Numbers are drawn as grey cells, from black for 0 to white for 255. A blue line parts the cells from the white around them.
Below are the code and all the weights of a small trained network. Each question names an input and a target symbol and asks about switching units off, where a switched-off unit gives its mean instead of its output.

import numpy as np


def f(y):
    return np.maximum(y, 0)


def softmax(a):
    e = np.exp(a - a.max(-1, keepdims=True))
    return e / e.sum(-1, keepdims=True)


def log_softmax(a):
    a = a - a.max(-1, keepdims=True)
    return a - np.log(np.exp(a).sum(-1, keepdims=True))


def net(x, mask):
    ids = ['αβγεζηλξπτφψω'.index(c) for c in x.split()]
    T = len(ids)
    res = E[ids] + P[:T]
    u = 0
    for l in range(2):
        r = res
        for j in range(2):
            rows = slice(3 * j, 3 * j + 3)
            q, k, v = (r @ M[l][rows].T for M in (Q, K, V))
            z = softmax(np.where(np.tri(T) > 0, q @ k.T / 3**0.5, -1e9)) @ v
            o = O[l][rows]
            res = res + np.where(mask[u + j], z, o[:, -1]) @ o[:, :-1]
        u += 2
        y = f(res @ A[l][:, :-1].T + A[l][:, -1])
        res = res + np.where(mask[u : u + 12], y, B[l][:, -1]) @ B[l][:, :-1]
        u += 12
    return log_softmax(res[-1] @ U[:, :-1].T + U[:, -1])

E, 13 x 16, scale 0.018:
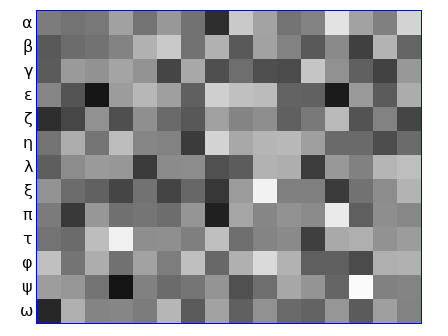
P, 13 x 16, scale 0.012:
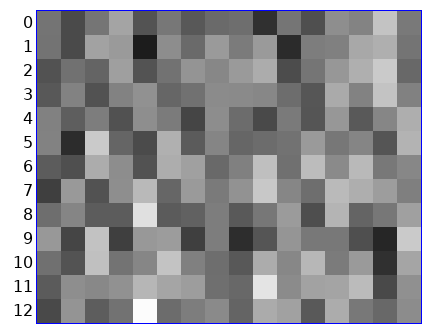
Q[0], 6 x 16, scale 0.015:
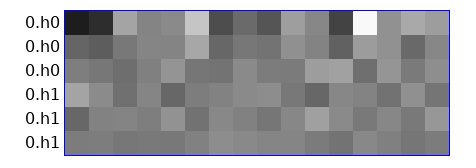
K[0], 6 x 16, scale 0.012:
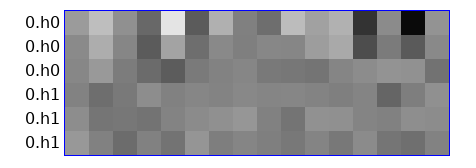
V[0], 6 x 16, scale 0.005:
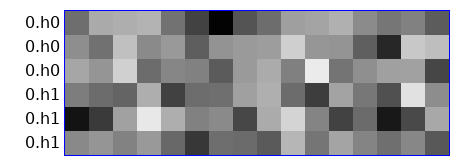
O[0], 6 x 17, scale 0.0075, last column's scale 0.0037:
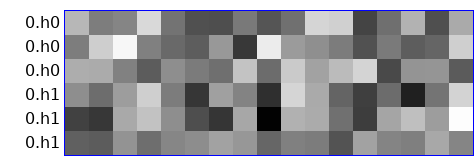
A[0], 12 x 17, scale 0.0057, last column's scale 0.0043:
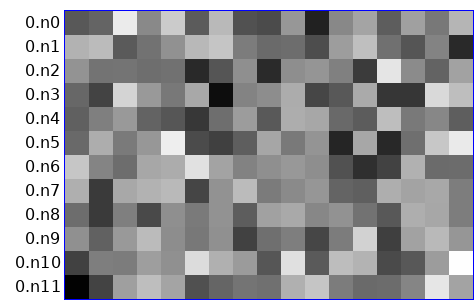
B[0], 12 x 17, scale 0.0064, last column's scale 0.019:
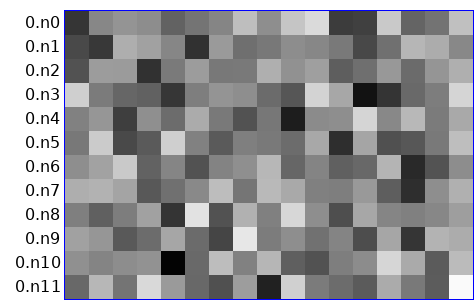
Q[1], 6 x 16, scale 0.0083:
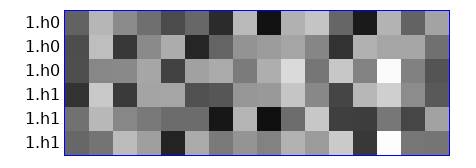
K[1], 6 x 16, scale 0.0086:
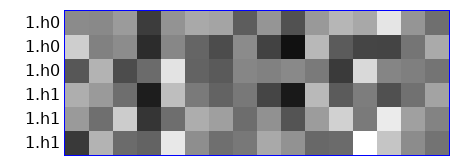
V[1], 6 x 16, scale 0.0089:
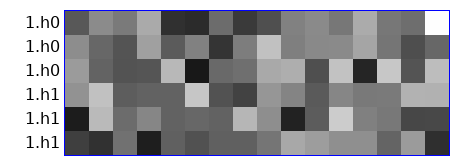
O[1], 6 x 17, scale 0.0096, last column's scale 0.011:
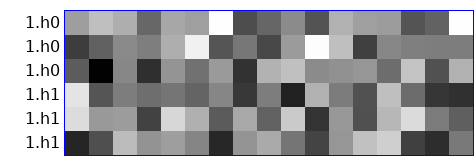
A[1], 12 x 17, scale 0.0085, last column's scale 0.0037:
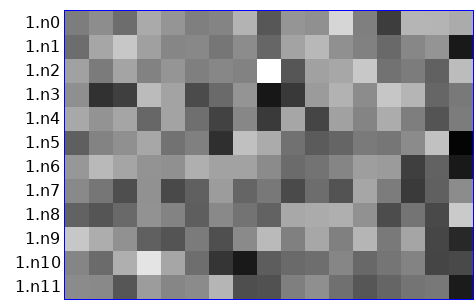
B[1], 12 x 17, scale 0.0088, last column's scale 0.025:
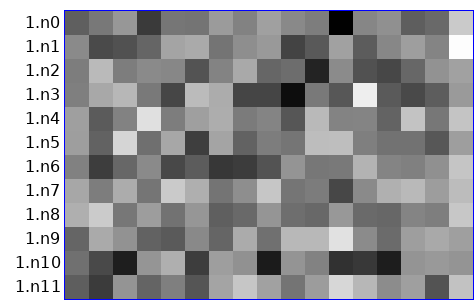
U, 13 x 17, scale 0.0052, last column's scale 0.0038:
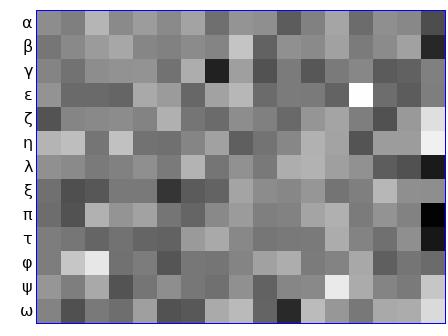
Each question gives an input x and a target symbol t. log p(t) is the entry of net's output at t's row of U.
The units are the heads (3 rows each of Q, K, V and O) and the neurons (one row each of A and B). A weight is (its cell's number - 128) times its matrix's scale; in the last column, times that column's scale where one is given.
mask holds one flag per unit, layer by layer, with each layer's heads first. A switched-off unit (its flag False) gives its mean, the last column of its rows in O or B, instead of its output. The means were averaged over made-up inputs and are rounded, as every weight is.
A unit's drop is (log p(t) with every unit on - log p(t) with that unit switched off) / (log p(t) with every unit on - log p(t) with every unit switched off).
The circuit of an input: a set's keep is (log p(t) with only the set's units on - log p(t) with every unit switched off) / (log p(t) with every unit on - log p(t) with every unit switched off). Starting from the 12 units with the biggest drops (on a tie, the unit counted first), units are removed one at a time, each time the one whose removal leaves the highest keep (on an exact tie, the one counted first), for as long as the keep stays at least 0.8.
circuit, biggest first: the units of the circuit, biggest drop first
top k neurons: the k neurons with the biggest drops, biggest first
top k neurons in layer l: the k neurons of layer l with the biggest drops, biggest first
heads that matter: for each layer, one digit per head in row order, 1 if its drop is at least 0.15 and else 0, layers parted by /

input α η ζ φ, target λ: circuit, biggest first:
(1.h0 1.h1 1.n11)
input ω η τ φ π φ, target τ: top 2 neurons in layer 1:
(1.n0 1.n1)
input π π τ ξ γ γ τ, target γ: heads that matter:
00 / 01
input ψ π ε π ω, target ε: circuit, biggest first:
(1.h1 0.h1)
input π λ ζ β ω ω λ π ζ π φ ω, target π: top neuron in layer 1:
(1.n5)
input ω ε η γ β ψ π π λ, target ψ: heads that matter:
10 / 01
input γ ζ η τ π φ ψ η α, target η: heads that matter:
10 / 01
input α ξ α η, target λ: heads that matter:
00 / 11
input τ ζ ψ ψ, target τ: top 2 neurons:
(0.n3 0.n0)
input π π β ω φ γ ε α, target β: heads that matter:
00 / 01
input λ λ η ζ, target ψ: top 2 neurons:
(1.n6 1.n7)
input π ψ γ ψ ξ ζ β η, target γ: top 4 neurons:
(0.n3 0.n5 0.n11 0.n0)
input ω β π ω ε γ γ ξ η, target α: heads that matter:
00 / 11
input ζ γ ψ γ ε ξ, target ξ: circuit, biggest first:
(1.h0)
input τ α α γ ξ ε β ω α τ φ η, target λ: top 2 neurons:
(0.n5 1.n11)
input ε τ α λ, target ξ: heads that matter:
00 / 10
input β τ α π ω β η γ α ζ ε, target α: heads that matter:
00 / 11
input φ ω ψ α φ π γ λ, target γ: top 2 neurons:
(1.n3 1.n10)
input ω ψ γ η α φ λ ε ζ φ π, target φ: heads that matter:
10 / 01
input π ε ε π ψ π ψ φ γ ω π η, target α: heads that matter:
01 / 11
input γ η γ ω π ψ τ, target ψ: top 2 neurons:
(1.n3 0.n2)
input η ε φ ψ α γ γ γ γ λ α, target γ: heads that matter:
10 / 01
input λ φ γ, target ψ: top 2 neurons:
(1.n6 1.n7)
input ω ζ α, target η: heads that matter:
00 / 11
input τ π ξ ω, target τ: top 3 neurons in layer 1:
(1.n0 1.n11 1.n1)
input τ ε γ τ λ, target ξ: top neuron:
(0.n10)
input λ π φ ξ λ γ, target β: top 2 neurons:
(0.n3 1.n7)
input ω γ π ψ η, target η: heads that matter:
00 / 01
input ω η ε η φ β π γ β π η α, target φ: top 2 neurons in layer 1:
(1.n5 1.n0)
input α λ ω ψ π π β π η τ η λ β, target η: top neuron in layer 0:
(0.n2)
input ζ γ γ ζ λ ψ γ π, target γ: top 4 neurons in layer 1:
(1.n3 1.n10 1.n11 1.n1)
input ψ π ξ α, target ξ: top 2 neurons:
(0.n1 1.n10)
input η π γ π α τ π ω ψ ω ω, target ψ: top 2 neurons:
(1.n3 0.n10)
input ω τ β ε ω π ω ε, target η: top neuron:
(1.n4)
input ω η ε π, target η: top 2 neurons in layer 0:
(0.n8 0.n2)
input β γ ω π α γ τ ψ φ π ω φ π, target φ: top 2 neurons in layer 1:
(1.n1 1.n9)
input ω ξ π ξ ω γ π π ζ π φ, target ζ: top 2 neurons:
(0.n3 1.n1)
